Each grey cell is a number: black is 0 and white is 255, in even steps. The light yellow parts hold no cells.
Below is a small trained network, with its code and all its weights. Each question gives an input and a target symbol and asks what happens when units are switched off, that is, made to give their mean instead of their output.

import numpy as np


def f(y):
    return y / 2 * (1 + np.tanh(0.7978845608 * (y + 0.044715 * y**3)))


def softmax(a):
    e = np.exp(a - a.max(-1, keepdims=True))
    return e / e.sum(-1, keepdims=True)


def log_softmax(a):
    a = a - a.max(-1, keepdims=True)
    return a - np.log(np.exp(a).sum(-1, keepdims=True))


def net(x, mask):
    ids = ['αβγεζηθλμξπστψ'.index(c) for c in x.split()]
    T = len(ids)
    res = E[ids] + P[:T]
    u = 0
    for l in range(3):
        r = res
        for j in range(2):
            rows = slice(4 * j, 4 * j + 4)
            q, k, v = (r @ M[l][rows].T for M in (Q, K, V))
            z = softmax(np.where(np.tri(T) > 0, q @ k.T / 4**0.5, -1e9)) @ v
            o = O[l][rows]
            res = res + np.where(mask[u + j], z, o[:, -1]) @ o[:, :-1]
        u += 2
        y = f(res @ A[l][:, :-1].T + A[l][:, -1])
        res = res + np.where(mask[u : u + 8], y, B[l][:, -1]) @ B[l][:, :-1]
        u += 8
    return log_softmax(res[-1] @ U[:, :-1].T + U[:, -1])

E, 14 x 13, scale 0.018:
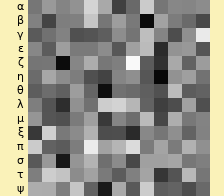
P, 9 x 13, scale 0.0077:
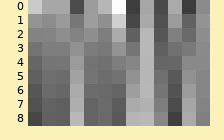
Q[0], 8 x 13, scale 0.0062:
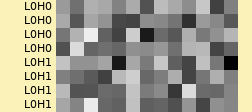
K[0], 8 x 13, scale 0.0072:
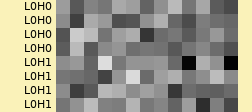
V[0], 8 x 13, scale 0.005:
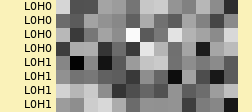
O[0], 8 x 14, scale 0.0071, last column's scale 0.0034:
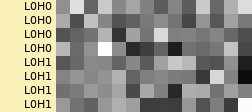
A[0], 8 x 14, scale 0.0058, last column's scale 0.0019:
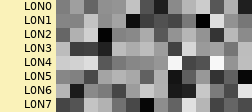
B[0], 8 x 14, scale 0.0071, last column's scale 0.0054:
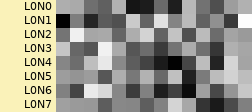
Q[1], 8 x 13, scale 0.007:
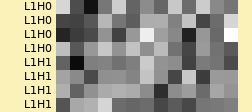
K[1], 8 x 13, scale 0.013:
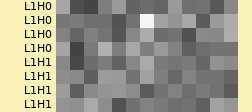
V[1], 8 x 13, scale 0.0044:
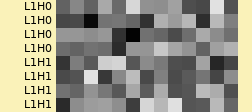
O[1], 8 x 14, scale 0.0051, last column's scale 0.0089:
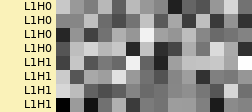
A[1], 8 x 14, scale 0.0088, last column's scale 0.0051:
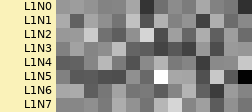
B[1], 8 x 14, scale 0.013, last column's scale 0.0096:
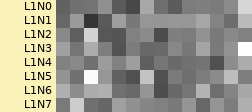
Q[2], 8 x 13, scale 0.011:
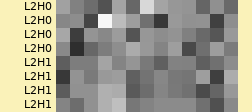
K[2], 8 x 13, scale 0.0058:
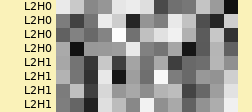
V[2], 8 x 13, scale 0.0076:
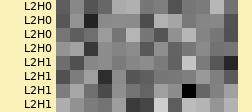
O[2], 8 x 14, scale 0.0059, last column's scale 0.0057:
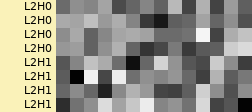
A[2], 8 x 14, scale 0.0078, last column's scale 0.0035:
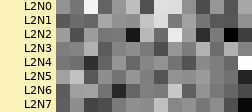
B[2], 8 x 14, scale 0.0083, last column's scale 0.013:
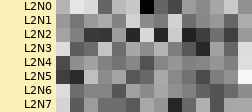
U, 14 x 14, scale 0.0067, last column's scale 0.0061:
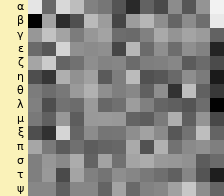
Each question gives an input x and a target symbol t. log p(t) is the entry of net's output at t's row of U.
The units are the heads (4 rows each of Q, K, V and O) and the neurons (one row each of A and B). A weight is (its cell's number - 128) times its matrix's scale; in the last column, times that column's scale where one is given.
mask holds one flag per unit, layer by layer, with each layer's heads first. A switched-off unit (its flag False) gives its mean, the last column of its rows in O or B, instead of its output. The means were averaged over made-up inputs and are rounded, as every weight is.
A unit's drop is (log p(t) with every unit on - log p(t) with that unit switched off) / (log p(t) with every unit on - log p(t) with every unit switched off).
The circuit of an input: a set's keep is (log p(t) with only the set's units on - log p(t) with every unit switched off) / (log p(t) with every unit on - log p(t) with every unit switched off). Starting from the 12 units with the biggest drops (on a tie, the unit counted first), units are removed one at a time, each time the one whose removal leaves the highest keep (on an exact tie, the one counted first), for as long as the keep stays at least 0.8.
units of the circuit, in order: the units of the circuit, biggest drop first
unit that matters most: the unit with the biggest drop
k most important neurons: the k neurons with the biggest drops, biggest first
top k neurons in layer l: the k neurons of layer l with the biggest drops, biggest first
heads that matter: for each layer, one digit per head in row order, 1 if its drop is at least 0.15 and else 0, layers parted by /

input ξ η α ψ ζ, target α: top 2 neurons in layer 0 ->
[L0N1; L0N6]
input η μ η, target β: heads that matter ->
00 / 10 / 00
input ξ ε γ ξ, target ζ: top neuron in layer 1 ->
[L1N2]
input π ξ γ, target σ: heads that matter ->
00 / 10 / 11
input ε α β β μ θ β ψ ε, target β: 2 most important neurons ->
[L1N1; L1N3]
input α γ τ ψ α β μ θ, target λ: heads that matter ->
11 / 11 / 10
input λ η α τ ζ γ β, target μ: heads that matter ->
11 / 10 / 11
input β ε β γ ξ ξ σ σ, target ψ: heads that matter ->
01 / 11 / 10
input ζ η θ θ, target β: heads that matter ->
01 / 10 / 00
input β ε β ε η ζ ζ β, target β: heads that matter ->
01 / 11 / 00
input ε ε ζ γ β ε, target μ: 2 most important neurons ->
[L2N7; L0N5]
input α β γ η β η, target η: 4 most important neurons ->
[L1N2; L2N7; L1N4; L0N1]
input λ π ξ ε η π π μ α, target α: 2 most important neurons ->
[L0N0; L0N4]
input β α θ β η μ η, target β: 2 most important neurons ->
[L0N1; L1N3]
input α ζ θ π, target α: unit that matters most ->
L0N3
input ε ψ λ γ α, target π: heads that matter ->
01 / 10 / 11
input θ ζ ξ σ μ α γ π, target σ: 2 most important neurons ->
[L0N3; L2N1]
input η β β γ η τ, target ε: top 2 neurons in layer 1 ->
[L1N2; L1N4]
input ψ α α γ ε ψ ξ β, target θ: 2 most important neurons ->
[L1N2; L0N1]
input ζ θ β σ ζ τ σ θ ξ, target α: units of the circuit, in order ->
[L2H0]
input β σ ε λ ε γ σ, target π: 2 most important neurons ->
[L2N7; L1N2]
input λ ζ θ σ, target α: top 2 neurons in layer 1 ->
[L1N6; L1N0]
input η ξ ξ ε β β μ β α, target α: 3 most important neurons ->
[L0N1; L0N4; L0N0]
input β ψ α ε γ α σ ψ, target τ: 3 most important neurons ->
[L2N2; L1N2; L2N7]
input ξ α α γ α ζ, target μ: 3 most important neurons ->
[L2N7; L1N2; L0N5]
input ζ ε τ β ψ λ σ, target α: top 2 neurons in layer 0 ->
[L0N0; L0N1]
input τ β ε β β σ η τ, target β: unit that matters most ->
L0H1
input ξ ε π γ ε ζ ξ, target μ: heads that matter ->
00 / 10 / 11
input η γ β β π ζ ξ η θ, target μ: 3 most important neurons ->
[L2N7; L0N5; L1N2]
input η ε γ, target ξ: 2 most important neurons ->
[L1N2; L1N4]
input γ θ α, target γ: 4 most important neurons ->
[L2N0; L1N2; L1N0; L1N7]
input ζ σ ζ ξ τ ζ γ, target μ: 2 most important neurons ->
[L1N4; L1N2]
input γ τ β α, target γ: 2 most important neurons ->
[L2N0; L1N2]
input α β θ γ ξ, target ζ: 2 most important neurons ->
[L2N2; L1N2]
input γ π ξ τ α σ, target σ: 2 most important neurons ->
[L2N1; L1N2]
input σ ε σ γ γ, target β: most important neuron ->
[L1N4]
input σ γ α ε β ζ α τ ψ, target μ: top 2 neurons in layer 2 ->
[L2N7; L2N3]
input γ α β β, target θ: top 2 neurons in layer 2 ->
[L2N2; L2N7]
